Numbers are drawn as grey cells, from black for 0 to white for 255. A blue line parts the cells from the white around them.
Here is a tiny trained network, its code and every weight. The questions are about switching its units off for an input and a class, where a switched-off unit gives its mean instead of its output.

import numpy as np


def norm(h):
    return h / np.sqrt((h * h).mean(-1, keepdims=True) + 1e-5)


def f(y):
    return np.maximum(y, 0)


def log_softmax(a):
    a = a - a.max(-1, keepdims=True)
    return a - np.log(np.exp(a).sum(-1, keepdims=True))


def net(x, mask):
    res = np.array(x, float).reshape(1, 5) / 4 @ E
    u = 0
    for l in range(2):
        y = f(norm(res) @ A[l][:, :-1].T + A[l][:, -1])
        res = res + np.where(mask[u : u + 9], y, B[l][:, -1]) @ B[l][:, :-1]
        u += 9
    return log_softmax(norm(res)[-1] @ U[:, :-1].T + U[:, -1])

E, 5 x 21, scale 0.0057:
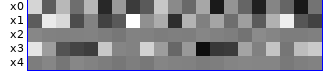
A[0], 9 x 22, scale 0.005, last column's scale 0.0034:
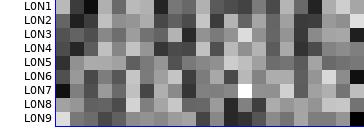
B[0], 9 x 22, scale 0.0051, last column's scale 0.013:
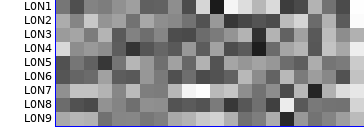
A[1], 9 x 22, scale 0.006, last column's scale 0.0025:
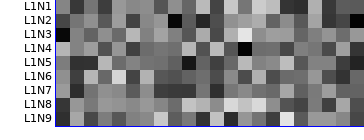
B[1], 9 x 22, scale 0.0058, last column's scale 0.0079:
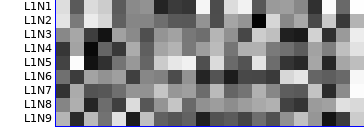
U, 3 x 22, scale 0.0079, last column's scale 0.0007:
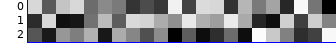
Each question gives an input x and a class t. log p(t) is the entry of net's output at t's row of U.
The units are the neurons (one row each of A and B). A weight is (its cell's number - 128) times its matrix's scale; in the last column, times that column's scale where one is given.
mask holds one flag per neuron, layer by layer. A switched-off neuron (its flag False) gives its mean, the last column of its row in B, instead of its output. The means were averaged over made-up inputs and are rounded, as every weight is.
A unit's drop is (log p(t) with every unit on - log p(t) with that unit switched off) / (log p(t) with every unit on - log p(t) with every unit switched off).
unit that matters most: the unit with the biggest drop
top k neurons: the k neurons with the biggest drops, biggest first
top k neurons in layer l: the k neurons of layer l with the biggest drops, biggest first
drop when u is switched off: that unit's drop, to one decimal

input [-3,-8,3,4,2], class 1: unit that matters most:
L0N1
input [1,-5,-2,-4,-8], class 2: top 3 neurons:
L0N2, L0N7, L1N1
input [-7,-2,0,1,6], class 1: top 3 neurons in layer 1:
L1N3, L1N1, L1N5
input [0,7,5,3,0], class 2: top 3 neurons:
L0N1, L0N7, L1N9
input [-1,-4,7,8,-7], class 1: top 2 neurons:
L0N8, L1N5
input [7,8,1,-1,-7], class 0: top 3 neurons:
L0N2, L0N7, L0N4
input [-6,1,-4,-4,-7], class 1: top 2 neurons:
L1N3, L1N1
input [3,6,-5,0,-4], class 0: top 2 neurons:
L0N4, L0N2
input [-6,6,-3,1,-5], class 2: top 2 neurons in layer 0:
L0N1, L0N8
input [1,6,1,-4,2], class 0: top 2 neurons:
L1N1, L0N7
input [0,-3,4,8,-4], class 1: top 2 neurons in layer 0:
L0N8, L0N7
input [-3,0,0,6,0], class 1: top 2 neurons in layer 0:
L0N2, L0N4
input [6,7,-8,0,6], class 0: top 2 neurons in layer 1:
L1N2, L1N1
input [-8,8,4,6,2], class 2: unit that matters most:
L1N9
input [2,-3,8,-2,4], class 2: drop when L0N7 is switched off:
0.2
